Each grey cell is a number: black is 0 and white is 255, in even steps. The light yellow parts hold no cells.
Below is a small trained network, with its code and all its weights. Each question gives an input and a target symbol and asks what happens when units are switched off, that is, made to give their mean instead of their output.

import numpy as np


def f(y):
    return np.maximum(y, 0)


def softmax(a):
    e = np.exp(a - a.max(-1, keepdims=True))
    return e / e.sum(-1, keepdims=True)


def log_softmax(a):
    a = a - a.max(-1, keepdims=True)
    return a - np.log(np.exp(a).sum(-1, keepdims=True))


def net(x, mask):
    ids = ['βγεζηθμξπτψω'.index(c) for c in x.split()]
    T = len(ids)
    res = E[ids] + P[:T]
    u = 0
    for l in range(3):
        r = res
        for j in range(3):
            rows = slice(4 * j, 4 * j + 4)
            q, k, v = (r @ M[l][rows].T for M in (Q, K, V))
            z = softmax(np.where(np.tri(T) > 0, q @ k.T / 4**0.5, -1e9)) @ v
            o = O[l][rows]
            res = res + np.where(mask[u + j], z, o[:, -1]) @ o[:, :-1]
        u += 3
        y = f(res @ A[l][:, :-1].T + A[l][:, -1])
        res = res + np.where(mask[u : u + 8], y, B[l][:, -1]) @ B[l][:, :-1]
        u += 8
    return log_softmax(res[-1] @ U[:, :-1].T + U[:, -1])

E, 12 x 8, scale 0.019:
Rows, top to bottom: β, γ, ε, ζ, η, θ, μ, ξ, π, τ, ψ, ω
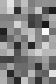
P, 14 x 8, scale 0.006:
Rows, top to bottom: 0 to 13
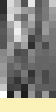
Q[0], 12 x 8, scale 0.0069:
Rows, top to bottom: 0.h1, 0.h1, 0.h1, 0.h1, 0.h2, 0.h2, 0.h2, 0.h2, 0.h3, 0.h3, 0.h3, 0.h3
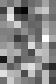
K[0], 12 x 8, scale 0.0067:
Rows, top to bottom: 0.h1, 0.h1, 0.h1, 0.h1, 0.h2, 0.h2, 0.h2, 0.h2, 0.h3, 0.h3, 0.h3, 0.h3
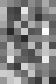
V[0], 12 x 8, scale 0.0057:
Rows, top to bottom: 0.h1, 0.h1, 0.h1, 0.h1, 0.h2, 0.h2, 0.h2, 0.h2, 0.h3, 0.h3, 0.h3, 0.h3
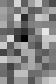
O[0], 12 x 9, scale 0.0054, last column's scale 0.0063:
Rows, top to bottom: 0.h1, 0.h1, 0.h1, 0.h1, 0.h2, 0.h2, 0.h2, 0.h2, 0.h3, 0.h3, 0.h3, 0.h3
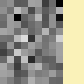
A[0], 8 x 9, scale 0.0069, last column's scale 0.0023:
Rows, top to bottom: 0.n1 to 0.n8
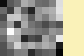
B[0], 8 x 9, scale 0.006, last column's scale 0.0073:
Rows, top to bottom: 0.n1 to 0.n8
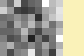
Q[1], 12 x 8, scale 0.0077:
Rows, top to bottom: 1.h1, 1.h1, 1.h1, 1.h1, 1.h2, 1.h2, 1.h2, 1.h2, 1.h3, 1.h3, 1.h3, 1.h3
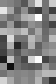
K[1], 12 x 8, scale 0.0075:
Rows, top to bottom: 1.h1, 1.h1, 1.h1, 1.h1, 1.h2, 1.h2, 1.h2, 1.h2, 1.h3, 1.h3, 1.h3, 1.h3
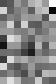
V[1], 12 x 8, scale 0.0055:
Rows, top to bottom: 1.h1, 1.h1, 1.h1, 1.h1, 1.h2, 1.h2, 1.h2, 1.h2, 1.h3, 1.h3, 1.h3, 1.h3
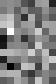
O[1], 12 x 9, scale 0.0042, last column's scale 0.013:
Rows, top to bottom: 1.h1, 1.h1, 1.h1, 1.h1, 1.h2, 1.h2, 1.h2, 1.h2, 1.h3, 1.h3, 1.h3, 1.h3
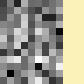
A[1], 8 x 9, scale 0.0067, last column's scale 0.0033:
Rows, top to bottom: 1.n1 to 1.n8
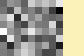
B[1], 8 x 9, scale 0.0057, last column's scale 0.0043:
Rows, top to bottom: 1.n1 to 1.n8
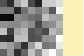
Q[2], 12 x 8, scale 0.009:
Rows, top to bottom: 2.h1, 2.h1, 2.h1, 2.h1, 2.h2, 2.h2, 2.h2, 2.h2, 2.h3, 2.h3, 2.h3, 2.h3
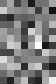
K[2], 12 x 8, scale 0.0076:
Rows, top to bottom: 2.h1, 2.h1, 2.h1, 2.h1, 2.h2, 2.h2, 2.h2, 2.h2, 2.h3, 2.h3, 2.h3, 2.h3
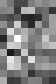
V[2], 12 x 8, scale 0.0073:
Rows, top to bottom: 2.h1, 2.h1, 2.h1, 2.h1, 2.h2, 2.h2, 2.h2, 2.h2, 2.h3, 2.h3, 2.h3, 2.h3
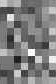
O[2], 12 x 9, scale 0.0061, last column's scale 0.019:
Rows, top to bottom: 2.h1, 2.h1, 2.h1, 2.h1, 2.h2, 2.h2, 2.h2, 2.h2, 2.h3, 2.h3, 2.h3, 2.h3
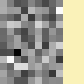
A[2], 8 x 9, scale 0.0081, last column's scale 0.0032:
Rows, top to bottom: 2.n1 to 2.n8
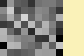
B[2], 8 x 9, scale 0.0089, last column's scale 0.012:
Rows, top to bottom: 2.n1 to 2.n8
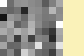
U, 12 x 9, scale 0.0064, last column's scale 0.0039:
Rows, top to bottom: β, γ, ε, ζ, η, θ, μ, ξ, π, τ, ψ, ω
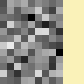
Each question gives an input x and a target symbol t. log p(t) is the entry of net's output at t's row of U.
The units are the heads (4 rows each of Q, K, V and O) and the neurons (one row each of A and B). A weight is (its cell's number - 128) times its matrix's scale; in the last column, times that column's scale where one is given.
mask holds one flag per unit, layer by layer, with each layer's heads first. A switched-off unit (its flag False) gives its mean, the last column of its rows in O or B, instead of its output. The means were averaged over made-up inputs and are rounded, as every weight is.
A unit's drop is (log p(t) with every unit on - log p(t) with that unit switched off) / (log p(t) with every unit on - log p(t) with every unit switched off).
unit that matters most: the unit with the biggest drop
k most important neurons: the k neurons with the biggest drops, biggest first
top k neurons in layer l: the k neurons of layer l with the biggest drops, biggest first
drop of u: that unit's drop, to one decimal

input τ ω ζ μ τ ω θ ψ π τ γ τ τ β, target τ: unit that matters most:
0.n6
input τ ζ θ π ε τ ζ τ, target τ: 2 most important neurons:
(1.n6 0.n6)
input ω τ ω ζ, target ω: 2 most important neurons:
(0.n3 1.n6)
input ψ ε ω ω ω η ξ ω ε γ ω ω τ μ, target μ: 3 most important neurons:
(2.n5 0.n2 2.n8)
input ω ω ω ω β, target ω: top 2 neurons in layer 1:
(1.n7 1.n6)
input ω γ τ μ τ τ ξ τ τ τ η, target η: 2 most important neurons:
(2.n7 0.n1)
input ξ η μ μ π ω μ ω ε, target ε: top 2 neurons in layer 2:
(2.n4 2.n5)
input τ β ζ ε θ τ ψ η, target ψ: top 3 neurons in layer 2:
(2.n7 2.n1 2.n4)
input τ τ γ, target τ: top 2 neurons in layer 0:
(0.n6 0.n8)
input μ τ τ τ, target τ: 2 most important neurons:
(0.n6 1.n6)
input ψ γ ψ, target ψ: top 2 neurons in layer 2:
(2.n6 2.n5)
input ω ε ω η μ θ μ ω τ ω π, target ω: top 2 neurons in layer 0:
(0.n1 0.n6)
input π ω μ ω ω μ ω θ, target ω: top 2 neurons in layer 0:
(0.n6 0.n4)
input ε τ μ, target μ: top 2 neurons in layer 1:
(1.n6 1.n1)
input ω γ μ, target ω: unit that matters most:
0.n3
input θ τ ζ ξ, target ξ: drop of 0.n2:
-0.1
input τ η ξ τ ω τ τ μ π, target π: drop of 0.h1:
0.1
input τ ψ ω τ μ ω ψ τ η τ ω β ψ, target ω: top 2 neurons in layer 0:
(0.n8 0.n6)
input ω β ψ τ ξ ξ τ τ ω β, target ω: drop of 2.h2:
0.7
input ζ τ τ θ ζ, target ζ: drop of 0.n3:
0.1
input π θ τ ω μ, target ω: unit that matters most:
2.h2
